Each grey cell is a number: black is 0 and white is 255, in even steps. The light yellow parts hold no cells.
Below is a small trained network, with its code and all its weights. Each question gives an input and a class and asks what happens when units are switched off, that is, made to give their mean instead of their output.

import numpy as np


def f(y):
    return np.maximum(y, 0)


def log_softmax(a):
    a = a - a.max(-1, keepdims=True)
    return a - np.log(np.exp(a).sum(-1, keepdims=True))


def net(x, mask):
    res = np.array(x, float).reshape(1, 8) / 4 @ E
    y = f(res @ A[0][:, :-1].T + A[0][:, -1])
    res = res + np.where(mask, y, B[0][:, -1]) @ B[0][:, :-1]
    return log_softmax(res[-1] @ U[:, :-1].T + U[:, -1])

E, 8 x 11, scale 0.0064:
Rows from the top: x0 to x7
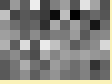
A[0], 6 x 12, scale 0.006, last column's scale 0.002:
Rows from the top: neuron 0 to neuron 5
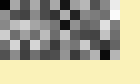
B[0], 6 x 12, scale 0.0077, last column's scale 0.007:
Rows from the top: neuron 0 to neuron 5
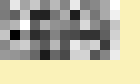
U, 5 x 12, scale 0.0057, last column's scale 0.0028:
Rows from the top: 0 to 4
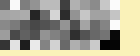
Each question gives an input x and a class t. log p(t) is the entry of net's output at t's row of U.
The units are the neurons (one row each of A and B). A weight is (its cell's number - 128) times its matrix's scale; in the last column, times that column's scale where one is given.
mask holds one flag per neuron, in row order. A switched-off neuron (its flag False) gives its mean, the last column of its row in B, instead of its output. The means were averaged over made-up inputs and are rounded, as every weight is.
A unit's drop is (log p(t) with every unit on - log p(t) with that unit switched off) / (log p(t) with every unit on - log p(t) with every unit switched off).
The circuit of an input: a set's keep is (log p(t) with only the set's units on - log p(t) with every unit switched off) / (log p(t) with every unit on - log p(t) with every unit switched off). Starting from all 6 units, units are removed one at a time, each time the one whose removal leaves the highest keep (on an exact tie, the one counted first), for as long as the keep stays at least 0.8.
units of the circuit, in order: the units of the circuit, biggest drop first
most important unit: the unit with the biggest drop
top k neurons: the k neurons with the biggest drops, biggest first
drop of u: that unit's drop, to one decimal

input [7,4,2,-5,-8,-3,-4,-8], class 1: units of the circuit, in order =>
neuron 1; neuron 4
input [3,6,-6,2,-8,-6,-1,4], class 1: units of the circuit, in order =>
neuron 4; neuron 5
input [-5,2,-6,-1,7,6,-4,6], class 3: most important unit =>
neuron 3
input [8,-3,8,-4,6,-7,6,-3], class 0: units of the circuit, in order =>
neuron 0; neuron 1
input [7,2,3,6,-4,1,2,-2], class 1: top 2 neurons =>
neuron 1; neuron 5
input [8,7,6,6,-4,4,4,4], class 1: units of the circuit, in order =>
neuron 4; neuron 5
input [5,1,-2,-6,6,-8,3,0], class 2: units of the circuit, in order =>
neuron 0; neuron 4
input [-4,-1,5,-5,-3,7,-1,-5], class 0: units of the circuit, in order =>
neuron 1; neuron 3
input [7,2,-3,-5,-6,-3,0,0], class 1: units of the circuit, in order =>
neuron 1; neuron 4
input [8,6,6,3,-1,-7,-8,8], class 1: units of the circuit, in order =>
neuron 4; neuron 5
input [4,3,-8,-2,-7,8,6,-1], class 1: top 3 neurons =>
neuron 4; neuron 1; neuron 5
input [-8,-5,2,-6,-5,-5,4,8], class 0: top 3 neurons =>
neuron 0; neuron 1; neuron 3
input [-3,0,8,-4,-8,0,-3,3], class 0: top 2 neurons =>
neuron 0; neuron 3
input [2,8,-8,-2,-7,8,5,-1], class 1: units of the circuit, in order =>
neuron 4
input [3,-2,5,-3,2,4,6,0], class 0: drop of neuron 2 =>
0.0
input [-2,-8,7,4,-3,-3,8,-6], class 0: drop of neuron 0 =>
0.3
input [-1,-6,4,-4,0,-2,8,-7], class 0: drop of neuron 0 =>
0.2
